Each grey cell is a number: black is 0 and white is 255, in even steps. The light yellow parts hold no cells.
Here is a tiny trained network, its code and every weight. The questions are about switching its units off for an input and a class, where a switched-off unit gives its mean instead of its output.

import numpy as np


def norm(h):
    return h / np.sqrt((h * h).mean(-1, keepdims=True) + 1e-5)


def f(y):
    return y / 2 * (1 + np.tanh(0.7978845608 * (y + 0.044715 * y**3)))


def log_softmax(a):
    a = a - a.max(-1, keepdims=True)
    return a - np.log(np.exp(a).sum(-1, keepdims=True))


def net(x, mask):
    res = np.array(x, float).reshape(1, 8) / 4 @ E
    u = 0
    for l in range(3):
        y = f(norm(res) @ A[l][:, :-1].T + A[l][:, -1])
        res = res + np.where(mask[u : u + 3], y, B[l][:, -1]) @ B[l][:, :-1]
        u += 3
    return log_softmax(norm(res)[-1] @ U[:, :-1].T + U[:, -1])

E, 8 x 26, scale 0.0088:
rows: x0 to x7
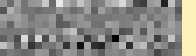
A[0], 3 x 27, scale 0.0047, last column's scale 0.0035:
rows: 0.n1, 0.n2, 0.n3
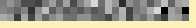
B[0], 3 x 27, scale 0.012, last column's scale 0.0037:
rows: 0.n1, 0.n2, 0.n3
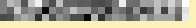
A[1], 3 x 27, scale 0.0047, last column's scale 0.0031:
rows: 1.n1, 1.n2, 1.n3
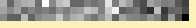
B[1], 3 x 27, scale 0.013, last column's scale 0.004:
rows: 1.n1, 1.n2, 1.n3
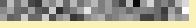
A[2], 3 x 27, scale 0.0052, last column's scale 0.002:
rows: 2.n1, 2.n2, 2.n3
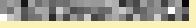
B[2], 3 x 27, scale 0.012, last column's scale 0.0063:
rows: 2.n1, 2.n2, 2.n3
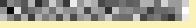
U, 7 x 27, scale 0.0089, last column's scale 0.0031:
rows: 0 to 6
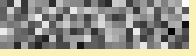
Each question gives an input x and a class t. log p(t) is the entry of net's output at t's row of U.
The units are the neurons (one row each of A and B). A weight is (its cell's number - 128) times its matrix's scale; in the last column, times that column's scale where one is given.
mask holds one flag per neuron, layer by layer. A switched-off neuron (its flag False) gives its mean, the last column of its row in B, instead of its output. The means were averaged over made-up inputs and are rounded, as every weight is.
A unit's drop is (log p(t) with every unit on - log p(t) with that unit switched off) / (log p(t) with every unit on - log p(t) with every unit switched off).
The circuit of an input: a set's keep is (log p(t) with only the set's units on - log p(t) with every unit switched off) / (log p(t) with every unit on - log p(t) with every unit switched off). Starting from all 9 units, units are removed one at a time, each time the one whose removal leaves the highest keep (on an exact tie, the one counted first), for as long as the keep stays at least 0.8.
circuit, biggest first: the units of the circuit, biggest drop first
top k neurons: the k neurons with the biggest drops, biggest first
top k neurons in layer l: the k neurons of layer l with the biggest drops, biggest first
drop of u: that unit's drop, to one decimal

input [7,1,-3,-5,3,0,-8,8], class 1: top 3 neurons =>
[1.n1; 2.n1; 1.n2]
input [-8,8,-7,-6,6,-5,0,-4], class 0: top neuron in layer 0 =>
[0.n1]
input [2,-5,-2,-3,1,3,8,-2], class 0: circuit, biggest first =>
[0.n3; 0.n2]
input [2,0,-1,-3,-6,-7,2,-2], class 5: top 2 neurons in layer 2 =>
[2.n3; 2.n1]
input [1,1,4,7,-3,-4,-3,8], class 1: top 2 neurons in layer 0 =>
[0.n3; 0.n2]
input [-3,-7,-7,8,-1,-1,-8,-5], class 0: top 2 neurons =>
[0.n1; 2.n2]
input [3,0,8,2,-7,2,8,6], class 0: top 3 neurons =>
[0.n3; 1.n2; 0.n2]
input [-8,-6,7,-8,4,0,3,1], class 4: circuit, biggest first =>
[0.n3; 2.n1]
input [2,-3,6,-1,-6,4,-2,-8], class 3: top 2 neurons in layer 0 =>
[0.n1; 0.n2]
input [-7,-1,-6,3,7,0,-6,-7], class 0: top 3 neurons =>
[0.n1; 1.n2; 2.n3]
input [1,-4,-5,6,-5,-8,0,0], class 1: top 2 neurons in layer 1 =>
[1.n1; 1.n2]
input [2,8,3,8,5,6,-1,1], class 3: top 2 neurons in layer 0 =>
[0.n1; 0.n2]
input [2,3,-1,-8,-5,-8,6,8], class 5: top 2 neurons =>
[1.n2; 2.n1]
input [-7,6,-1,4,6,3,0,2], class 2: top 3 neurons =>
[0.n3; 2.n1; 1.n1]
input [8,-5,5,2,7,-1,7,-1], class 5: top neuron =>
[0.n2]
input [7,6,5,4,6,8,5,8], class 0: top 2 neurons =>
[0.n2; 0.n3]
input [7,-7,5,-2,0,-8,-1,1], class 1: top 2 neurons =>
[1.n1; 2.n1]
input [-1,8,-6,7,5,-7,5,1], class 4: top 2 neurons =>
[2.n3; 0.n1]
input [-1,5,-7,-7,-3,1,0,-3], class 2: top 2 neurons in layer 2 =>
[2.n2; 2.n3]
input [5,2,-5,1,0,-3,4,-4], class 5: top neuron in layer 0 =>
[0.n2]
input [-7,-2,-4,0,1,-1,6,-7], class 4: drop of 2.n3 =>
0.2
